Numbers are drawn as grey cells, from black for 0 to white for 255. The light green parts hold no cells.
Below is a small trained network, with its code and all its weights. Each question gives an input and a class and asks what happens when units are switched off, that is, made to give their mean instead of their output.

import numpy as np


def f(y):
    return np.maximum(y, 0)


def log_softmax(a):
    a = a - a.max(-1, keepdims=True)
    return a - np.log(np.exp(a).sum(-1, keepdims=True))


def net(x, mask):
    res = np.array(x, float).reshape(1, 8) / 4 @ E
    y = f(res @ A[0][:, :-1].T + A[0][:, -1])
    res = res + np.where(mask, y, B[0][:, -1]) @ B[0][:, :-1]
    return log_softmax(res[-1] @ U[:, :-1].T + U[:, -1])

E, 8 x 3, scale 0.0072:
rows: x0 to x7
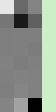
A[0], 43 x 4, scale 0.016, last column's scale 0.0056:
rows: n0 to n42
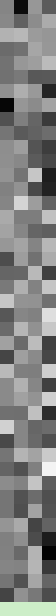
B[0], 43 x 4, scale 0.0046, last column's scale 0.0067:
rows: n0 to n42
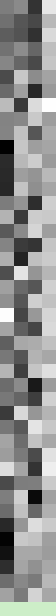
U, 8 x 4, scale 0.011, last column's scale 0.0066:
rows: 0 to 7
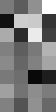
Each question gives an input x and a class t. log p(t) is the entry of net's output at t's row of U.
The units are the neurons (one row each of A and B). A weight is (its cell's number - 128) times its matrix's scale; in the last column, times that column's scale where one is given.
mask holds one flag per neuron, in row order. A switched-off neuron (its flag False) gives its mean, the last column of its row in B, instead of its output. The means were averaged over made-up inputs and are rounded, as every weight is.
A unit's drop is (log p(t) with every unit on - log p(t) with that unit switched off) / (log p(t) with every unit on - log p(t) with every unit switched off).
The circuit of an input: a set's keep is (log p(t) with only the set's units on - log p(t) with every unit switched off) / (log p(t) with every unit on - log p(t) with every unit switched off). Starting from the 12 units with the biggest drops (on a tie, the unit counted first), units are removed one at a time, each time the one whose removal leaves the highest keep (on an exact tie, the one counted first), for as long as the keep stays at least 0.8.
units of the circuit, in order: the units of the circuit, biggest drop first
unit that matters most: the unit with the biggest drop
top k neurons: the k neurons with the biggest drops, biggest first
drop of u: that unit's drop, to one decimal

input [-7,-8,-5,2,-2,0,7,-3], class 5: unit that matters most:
n14
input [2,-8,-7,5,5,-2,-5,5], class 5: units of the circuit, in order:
[n14, n2]
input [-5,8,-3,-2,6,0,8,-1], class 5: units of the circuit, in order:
[n0, n33]
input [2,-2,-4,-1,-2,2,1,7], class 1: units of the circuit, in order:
[n37, n10, n38]
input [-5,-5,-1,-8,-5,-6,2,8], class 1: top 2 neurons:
[n37, n10]
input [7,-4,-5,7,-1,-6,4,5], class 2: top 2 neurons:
[n30, n26]
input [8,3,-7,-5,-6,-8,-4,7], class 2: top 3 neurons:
[n30, n26, n15]
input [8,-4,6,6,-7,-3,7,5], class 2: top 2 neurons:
[n30, n26]
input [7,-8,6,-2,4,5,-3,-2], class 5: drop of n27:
0.2
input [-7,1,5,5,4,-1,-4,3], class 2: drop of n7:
0.2
